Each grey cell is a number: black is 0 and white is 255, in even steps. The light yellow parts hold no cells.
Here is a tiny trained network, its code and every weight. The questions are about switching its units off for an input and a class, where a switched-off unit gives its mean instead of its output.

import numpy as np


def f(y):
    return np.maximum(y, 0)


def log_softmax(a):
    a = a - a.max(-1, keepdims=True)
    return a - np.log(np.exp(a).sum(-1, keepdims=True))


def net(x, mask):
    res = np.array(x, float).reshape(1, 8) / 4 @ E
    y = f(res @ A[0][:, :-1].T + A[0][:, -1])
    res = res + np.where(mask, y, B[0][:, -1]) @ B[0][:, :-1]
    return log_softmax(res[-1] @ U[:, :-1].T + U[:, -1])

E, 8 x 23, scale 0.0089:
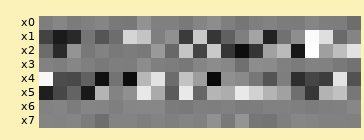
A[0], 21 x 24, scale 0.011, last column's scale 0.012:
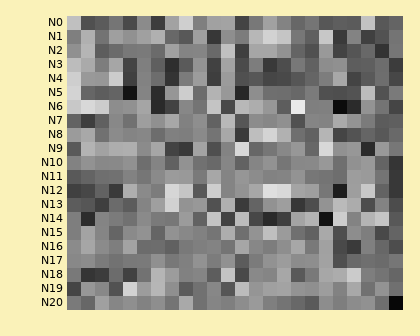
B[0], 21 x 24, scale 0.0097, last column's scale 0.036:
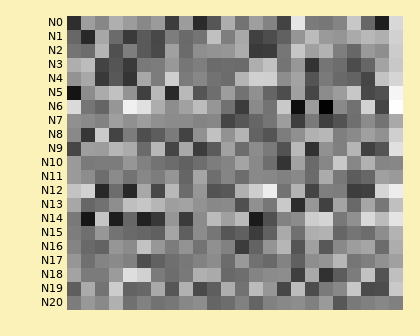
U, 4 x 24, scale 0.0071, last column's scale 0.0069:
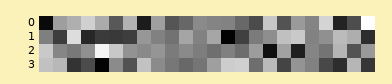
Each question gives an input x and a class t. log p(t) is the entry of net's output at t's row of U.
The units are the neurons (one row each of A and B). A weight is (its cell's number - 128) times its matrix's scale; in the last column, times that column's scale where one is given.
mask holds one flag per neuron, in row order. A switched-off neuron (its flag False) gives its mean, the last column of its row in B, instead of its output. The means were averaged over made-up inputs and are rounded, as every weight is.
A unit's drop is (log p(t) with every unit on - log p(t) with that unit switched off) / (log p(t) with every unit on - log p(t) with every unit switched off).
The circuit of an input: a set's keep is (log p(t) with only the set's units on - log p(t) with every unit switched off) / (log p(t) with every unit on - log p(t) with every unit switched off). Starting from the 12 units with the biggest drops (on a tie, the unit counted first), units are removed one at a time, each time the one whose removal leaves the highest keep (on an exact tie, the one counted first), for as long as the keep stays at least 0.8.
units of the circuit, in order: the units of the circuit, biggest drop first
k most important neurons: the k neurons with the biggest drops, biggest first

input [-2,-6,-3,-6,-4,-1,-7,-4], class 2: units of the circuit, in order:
(N6)
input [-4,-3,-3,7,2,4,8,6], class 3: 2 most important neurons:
(N12 N14)
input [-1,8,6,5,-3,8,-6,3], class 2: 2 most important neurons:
(N18 N13)
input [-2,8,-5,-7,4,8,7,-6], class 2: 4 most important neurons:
(N18 N13 N7 N4)
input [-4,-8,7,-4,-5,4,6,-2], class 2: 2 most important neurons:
(N6 N1)
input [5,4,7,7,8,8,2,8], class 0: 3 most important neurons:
(N5 N0 N4)
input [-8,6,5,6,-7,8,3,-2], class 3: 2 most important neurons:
(N12 N5)
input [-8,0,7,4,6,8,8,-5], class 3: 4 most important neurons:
(N12 N1 N8 N2)
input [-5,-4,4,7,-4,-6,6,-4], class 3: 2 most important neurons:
(N5 N4)
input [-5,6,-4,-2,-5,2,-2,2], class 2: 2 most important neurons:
(N13 N5)
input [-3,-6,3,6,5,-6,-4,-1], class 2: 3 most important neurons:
(N6 N12 N9)
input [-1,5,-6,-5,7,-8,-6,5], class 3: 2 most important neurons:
(N4 N3)
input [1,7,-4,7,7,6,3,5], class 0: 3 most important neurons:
(N5 N0 N6)
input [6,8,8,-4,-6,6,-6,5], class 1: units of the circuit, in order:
(N14)
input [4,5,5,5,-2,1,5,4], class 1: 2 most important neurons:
(N6 N14)
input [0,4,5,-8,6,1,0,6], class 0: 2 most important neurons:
(N5 N0)
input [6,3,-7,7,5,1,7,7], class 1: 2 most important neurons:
(N2 N8)
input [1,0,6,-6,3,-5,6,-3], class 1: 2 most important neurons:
(N14 N12)
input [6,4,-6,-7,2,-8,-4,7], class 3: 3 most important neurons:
(N4 N3 N14)
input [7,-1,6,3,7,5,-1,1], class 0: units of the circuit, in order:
(N5)
